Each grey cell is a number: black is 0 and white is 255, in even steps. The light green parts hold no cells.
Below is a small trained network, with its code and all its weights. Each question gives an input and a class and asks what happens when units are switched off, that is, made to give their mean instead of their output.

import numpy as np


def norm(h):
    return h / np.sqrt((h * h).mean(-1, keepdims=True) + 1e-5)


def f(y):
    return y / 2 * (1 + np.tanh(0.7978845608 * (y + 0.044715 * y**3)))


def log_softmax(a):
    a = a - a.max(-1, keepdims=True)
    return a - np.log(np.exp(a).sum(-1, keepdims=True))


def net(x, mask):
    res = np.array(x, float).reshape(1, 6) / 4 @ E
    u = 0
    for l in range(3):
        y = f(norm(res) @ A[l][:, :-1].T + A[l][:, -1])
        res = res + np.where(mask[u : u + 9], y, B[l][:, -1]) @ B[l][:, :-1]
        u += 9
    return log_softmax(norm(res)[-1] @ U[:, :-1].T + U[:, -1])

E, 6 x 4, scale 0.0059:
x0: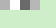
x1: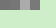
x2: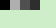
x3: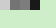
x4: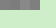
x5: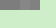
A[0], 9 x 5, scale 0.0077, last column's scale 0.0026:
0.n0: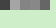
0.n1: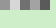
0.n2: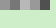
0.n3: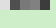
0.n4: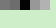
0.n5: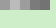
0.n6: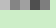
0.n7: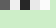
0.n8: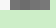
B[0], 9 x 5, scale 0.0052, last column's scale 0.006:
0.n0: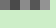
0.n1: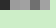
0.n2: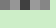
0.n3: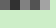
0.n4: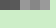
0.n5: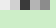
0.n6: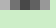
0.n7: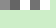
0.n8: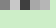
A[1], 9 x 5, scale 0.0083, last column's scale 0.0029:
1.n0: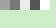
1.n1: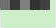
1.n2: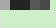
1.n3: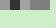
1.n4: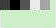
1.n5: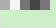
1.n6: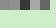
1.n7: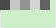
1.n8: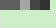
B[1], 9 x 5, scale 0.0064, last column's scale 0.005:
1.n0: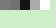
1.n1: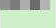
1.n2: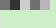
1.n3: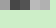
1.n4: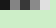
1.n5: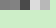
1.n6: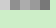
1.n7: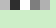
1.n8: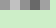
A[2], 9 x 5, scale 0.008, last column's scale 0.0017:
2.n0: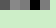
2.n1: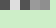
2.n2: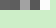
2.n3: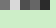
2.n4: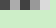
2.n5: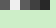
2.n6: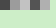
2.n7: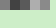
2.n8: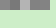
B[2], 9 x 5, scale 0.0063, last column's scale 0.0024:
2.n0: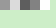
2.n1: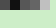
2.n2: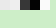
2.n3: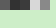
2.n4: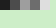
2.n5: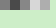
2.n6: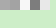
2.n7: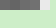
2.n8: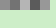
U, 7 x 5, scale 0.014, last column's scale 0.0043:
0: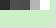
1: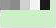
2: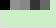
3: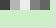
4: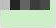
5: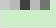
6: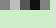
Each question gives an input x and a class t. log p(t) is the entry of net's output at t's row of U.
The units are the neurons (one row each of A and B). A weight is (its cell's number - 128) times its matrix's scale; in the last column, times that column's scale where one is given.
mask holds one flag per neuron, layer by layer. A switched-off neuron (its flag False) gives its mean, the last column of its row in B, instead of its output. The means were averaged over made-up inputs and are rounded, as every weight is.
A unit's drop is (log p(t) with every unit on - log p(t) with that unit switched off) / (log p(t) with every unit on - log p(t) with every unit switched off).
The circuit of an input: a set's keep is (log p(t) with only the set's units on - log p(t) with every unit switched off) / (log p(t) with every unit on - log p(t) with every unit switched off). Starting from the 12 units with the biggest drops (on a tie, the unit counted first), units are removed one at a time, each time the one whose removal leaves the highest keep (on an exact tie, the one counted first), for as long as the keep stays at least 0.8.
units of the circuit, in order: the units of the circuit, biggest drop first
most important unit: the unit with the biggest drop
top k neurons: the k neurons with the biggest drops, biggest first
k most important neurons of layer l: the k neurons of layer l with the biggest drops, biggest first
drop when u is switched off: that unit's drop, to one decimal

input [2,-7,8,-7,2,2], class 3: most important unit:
0.n7
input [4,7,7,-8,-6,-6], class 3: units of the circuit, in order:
[1.n7; 0.n7]
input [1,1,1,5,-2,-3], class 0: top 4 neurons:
[1.n5; 1.n7; 0.n8; 2.n2]
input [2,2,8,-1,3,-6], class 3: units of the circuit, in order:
[2.n6; 1.n4; 1.n0]
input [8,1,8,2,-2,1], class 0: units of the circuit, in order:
[2.n3; 2.n5]
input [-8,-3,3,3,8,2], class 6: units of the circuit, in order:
[2.n2; 2.n0; 1.n8]
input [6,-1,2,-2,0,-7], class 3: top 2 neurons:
[0.n1; 0.n7]
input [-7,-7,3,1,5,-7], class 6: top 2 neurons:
[2.n2; 2.n0]
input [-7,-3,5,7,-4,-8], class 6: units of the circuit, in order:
[2.n0; 2.n2]
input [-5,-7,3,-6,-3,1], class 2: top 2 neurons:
[1.n0; 1.n5]
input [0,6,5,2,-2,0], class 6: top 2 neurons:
[0.n8; 2.n0]
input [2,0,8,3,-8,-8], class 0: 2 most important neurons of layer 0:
[0.n3; 0.n1]
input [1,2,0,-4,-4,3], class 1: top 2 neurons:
[0.n7; 1.n0]
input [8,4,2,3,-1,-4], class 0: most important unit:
1.n5
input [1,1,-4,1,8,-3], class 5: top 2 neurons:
[0.n8; 1.n7]
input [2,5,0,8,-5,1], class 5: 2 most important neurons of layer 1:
[1.n4; 1.n5]
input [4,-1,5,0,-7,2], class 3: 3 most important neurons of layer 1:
[1.n4; 1.n7; 1.n3]
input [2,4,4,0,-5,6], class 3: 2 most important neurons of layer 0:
[0.n6; 0.n7]
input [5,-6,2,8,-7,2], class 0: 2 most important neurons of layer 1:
[1.n5; 1.n7]
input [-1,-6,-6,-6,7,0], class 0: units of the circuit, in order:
[1.n4]
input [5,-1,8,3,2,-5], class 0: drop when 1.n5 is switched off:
0.2
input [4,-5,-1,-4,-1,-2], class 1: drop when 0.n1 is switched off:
-0.2
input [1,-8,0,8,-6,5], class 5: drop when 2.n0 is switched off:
-0.1
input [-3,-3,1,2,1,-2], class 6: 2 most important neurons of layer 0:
[0.n7; 0.n5]
